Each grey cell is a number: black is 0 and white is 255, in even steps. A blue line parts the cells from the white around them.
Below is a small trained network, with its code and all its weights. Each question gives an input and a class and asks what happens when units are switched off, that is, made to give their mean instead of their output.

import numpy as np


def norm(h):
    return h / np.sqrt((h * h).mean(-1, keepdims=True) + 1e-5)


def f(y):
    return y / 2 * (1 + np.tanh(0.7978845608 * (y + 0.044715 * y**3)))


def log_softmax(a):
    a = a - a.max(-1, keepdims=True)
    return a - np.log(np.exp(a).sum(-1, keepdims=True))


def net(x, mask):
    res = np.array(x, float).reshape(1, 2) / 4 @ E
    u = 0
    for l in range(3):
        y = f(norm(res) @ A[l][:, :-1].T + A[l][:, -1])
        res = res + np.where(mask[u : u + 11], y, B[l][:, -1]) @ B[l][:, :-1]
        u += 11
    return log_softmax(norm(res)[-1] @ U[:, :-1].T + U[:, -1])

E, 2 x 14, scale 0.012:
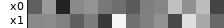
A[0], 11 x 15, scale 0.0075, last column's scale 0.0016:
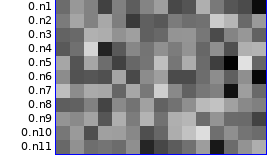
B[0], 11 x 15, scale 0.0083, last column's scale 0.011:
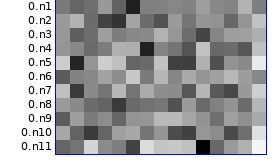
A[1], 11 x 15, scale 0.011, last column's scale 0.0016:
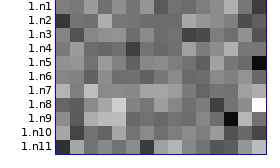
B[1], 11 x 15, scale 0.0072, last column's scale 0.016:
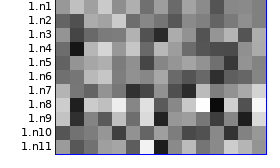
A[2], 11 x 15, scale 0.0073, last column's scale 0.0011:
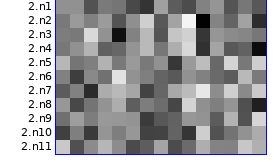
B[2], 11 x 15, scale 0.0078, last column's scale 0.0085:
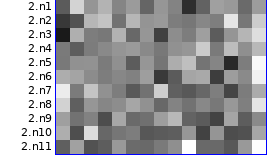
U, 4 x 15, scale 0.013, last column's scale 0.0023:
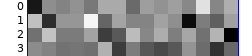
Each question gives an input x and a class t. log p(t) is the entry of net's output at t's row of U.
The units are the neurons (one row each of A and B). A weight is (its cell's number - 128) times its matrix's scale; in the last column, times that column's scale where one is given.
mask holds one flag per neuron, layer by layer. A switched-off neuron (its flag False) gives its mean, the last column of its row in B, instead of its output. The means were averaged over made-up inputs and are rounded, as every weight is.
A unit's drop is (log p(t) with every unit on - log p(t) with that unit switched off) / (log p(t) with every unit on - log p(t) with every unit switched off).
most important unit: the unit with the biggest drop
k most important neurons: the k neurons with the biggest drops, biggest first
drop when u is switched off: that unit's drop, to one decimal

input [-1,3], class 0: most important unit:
0.n5
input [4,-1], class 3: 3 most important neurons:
0.n10, 0.n5, 1.n8
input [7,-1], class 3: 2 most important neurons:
1.n8, 0.n10
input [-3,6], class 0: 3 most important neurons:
0.n5, 0.n7, 1.n8
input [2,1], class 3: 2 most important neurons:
0.n11, 1.n8
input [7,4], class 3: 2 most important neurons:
0.n11, 1.n8
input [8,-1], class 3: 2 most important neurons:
1.n8, 0.n10
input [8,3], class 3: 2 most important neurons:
1.n8, 0.n11
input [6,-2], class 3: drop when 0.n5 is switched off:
0.9
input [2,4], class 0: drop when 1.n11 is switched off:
0.0
